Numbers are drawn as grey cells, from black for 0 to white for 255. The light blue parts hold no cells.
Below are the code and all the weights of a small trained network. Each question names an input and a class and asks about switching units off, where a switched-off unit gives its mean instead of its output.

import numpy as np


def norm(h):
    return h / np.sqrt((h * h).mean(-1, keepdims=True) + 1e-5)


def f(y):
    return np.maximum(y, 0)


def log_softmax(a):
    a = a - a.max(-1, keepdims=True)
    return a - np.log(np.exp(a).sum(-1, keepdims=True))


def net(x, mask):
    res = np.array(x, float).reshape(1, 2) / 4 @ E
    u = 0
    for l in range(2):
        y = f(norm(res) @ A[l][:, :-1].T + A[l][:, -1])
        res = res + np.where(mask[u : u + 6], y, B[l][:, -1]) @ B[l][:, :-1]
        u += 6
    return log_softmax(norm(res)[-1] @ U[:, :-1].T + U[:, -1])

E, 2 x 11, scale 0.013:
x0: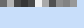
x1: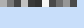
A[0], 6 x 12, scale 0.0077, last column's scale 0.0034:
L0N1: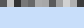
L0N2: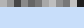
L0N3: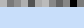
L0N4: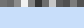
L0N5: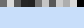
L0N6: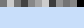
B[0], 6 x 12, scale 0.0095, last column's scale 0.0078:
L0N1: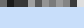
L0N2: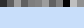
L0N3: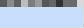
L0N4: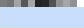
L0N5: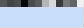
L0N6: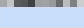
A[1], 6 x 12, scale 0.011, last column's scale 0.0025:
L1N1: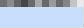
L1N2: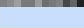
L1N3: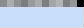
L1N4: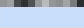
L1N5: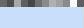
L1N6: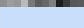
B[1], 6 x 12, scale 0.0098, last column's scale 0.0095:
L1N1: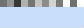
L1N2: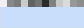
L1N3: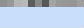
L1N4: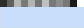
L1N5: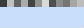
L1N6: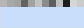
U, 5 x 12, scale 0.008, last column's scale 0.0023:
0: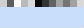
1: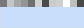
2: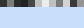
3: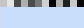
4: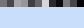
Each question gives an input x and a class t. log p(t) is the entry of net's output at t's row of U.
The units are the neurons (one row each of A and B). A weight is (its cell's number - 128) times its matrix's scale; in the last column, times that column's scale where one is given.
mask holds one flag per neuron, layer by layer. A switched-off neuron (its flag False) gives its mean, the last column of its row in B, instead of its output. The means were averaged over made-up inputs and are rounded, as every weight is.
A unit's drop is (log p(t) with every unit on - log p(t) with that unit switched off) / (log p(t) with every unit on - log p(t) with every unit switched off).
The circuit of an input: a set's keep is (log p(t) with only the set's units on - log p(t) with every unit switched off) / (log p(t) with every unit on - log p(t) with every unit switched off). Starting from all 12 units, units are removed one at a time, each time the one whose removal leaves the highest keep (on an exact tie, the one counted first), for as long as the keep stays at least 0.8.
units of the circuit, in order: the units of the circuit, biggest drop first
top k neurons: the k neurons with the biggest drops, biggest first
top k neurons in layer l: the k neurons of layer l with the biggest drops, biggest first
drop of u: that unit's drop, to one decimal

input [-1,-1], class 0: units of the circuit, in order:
[L0N5, L1N1]
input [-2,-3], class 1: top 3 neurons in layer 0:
[L0N1, L0N3, L0N5]
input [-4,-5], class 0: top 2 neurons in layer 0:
[L0N5, L0N6]
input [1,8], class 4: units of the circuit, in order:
[L1N1]
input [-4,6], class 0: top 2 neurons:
[L0N4, L1N5]
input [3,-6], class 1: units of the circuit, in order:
[L0N5, L1N4]
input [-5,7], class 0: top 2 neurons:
[L0N4, L1N5]
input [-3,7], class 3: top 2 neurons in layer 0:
[L0N3, L0N1]
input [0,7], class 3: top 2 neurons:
[L1N6, L0N3]
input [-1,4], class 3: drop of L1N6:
0.2
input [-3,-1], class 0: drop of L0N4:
0.0
